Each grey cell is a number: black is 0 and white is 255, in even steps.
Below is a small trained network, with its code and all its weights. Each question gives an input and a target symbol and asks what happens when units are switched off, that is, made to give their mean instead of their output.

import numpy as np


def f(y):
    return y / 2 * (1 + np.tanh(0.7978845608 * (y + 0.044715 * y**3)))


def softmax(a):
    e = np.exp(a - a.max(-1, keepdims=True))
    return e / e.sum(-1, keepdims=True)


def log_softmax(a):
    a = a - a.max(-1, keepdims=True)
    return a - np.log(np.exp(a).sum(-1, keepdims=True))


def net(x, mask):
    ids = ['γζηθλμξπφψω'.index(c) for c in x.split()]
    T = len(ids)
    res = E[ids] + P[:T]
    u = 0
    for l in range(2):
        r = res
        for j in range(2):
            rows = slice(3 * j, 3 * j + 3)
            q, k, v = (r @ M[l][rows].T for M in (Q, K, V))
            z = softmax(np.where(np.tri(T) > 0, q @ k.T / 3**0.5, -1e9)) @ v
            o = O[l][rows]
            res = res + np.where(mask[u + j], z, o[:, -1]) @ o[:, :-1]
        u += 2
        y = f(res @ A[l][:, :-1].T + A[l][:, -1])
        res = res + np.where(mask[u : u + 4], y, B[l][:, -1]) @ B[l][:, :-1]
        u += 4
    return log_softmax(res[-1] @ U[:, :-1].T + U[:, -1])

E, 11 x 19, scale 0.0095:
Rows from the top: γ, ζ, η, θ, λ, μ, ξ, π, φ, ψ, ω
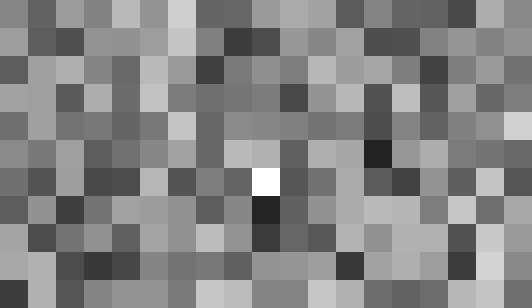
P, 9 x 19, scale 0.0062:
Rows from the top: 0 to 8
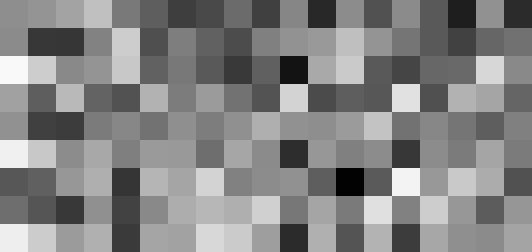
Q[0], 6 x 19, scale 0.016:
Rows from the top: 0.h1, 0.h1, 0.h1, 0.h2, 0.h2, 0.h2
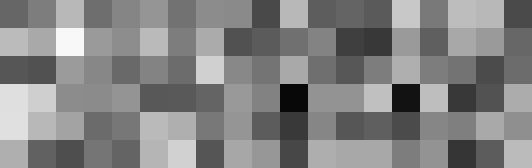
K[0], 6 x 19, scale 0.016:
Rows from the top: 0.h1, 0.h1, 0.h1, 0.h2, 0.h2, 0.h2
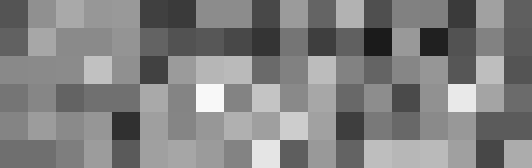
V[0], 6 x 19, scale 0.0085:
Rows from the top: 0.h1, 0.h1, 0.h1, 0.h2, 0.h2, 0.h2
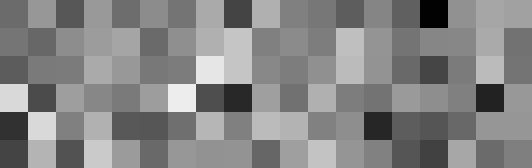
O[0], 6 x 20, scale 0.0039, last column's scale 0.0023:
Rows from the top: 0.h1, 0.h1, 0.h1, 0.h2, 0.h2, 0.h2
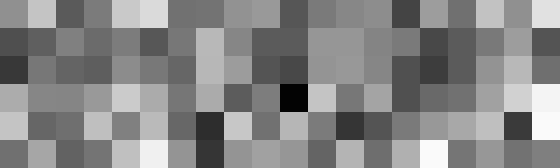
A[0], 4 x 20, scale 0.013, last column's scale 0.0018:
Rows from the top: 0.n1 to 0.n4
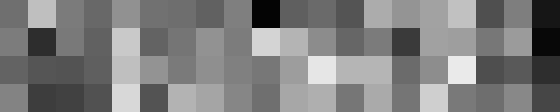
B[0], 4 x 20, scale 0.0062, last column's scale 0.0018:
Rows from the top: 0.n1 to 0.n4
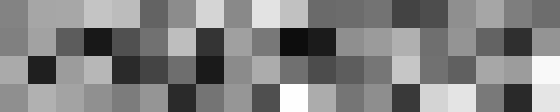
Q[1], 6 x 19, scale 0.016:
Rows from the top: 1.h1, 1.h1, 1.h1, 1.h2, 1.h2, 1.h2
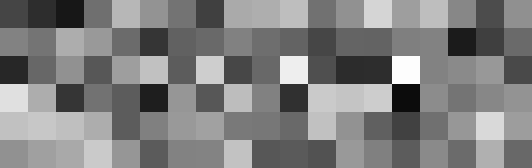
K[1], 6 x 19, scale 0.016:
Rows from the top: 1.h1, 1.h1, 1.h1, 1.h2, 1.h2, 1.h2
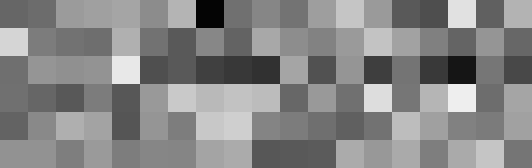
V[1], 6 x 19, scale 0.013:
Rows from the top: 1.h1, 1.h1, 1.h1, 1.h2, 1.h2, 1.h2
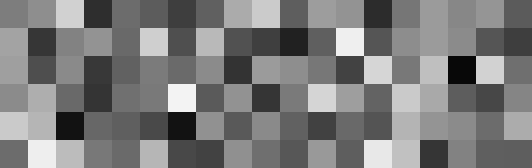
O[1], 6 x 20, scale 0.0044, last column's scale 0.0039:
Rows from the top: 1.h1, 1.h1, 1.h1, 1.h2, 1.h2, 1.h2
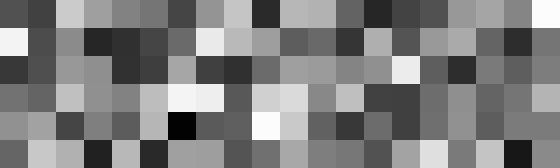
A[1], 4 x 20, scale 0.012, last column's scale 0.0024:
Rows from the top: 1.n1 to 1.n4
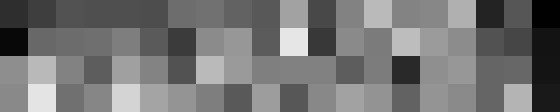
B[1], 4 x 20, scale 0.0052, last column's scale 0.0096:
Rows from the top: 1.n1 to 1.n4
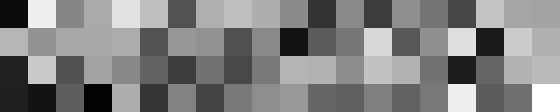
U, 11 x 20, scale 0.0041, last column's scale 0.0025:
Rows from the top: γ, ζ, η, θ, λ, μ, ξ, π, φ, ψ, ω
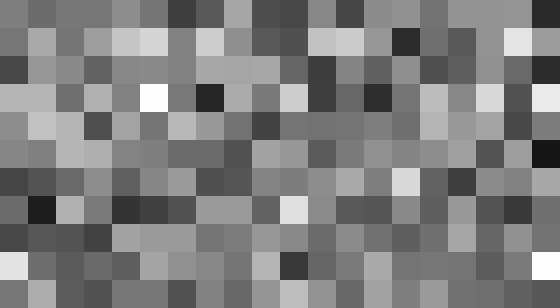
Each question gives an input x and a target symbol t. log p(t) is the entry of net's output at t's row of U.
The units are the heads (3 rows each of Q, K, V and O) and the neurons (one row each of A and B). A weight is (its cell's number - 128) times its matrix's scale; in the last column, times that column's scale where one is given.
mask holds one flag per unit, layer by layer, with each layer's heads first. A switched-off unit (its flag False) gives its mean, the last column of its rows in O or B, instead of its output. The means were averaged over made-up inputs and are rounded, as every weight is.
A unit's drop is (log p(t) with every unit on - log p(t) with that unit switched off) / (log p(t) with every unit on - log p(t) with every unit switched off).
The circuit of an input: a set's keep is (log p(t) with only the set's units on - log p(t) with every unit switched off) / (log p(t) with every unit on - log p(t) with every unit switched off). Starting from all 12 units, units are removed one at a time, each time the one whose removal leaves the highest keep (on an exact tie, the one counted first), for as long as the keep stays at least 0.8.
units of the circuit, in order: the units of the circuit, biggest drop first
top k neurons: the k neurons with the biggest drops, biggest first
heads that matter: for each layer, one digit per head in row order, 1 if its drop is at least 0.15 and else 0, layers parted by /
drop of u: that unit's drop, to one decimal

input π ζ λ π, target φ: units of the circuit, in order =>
(1.h1, 0.n1, 1.n4)
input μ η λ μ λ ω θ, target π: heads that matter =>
10 / 10
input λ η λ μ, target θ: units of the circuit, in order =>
(0.h2, 1.h1, 1.n4)
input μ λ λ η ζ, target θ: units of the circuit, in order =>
(0.n4, 1.n1, 0.n2, 1.n4)
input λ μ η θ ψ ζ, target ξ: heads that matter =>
00 / 10
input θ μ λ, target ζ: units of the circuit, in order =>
(1.h1, 1.n4, 1.h2, 0.h2)
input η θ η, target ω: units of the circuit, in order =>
(1.h1, 1.n3, 1.h2)
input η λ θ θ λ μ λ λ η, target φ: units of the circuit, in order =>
(1.n4, 1.h1, 0.n3)
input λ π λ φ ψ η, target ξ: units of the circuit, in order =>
(1.h1)
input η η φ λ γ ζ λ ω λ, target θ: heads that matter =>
01 / 00
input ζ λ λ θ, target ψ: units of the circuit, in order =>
(1.h1, 1.h2)
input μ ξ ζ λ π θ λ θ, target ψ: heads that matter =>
00 / 10
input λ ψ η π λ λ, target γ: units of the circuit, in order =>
(0.n1, 1.h2)
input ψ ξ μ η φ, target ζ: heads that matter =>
11 / 00
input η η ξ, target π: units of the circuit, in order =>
(1.h1)
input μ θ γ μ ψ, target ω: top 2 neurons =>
(1.n3, 0.n4)
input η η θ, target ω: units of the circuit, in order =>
(1.n3, 1.h1, 1.h2)
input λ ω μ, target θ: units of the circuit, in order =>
(0.h2, 1.n4)
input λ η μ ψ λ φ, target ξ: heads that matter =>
01 / 10
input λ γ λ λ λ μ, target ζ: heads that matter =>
00 / 10
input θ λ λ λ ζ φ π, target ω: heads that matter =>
00 / 11
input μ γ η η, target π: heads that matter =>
10 / 10
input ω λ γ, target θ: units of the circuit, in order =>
(0.h2)
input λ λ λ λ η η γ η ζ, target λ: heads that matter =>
00 / 01
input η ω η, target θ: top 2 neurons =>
(0.n3, 1.n4)
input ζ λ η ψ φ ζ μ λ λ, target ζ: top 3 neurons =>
(1.n4, 0.n3, 1.n3)
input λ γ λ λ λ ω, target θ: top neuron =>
(0.n3)
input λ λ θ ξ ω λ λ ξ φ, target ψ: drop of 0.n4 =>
0.1
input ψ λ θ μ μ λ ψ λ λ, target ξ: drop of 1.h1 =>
1.0
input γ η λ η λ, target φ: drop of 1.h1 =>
0.9
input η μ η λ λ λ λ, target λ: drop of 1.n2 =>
0.1
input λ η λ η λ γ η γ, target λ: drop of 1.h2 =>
0.7
